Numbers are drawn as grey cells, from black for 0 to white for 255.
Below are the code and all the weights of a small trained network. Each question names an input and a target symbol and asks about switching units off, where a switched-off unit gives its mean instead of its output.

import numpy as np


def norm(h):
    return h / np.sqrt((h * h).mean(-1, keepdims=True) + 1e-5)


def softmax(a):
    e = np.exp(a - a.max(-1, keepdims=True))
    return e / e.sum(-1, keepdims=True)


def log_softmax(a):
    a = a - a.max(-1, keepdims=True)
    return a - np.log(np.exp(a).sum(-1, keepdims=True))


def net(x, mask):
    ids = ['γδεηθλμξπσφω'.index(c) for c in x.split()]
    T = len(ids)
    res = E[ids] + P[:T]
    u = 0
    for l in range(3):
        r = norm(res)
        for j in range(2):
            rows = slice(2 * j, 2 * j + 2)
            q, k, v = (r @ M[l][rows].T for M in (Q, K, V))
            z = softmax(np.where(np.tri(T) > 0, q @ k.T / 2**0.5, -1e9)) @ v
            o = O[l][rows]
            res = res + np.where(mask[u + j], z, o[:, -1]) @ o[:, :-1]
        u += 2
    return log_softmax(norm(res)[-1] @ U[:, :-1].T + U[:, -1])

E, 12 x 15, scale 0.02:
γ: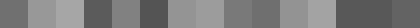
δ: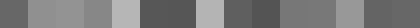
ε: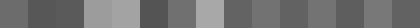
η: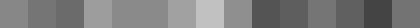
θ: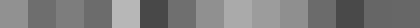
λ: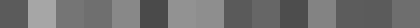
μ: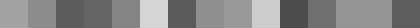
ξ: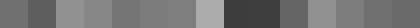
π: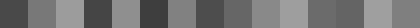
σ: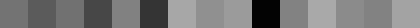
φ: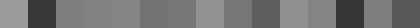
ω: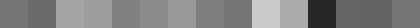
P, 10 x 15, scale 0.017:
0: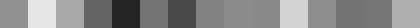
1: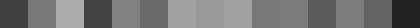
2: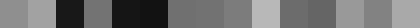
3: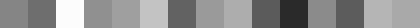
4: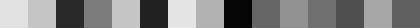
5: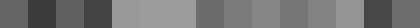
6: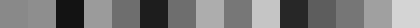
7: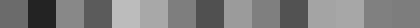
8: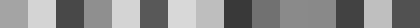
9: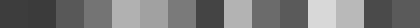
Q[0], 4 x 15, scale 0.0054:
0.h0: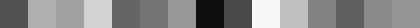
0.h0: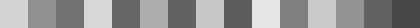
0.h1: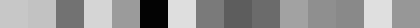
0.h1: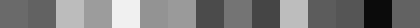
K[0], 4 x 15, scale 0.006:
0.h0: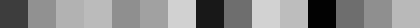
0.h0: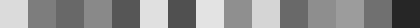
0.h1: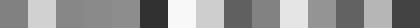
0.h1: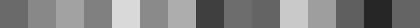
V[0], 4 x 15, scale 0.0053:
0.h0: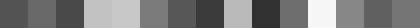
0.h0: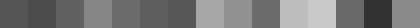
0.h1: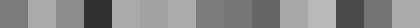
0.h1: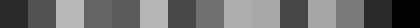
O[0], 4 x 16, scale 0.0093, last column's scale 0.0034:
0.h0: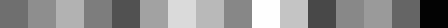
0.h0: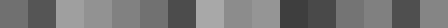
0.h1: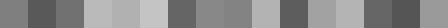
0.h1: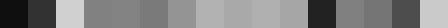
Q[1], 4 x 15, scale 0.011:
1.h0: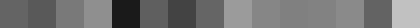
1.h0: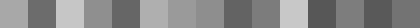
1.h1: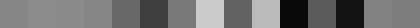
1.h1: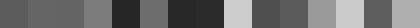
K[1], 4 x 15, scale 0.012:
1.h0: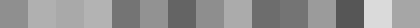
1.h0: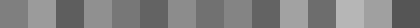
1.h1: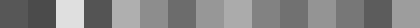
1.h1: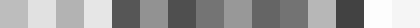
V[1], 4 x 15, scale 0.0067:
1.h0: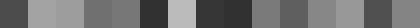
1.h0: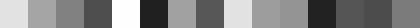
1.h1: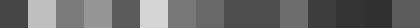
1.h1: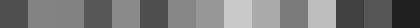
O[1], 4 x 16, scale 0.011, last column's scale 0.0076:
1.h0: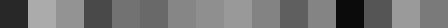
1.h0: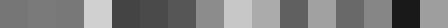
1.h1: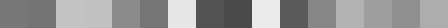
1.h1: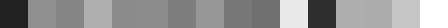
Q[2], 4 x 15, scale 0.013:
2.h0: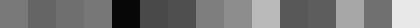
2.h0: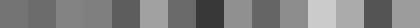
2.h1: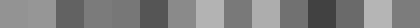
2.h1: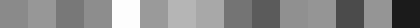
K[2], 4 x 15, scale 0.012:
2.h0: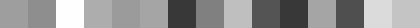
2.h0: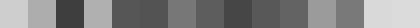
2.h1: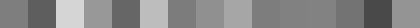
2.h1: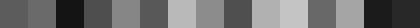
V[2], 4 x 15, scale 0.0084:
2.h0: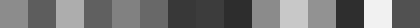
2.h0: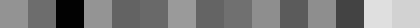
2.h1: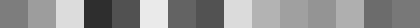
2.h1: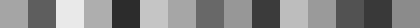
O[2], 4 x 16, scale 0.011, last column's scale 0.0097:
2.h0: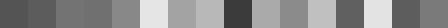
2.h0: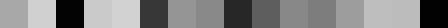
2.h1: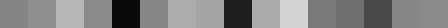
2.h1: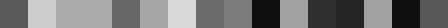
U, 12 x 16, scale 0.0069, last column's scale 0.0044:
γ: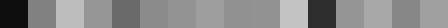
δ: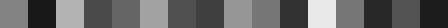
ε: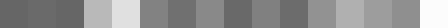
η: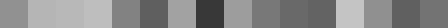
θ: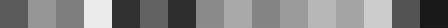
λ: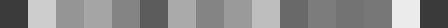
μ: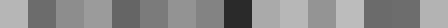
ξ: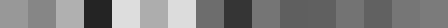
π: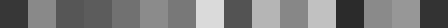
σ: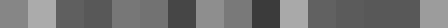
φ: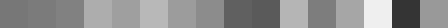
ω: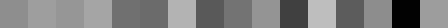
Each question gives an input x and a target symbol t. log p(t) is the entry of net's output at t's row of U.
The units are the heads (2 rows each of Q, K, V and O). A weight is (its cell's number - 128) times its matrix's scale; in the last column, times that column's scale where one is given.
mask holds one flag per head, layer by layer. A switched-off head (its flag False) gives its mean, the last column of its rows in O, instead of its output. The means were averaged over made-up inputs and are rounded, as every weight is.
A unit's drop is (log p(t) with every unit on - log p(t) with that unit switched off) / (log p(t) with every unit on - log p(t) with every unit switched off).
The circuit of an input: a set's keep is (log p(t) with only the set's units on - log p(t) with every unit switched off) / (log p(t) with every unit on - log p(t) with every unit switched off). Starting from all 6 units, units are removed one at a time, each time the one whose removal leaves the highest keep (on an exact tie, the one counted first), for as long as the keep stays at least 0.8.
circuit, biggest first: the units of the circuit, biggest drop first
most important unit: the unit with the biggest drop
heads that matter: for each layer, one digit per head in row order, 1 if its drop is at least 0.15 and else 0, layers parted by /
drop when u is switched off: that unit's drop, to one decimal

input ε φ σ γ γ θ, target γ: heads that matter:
00 / 01 / 00
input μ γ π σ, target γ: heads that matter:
10 / 01 / 00
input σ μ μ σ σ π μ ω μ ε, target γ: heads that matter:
11 / 01 / 00
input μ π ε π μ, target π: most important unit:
1.h0
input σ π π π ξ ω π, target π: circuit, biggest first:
[2.h0 1.h1]
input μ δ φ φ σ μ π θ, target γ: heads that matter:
11 / 01 / 00
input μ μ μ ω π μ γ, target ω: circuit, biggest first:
[2.h1 1.h1]
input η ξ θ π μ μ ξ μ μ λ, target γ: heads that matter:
11 / 01 / 00
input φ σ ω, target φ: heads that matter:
00 / 00 / 11
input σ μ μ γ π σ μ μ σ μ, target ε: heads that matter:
00 / 00 / 10
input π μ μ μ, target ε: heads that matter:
10 / 01 / 10
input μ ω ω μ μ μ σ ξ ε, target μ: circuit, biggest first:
[0.h1 2.h1]
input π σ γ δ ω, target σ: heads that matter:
01 / 01 / 00
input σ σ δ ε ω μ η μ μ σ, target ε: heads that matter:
00 / 01 / 10
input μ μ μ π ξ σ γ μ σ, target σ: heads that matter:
11 / 01 / 10
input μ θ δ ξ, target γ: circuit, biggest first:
[1.h1 0.h0]
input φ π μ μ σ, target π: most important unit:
1.h0
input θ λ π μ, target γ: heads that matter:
01 / 01 / 00
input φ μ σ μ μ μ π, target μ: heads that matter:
00 / 10 / 01
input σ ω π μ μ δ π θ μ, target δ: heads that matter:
00 / 00 / 10
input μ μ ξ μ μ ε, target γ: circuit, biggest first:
[0.h1]
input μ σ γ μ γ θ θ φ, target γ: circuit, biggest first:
[0.h0 1.h1]
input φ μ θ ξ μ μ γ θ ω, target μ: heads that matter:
01 / 00 / 01
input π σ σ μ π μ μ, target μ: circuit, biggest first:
[1.h0 2.h1]
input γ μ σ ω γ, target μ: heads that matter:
01 / 01 / 01
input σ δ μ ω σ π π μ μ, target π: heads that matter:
00 / 10 / 00
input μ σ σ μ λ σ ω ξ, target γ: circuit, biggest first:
[0.h0]
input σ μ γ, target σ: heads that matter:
01 / 01 / 00
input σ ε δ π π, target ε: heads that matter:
01 / 01 / 01
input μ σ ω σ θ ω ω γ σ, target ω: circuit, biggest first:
[0.h1 0.h0 1.h0]
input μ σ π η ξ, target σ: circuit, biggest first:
[1.h1 0.h1 2.h0]
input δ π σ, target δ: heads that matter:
01 / 01 / 10
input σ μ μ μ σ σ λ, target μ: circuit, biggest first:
[1.h0 2.h1]
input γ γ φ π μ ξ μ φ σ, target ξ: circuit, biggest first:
[1.h0]
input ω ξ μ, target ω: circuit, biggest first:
[1.h1 2.h1 0.h0]
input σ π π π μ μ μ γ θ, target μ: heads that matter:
01 / 00 / 01
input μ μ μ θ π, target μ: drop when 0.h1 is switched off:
0.2
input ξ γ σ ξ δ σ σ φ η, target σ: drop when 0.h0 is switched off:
1.3
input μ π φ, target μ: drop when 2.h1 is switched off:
0.3
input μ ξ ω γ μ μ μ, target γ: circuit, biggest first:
[2.h1]
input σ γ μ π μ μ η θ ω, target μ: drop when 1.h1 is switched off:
0.0
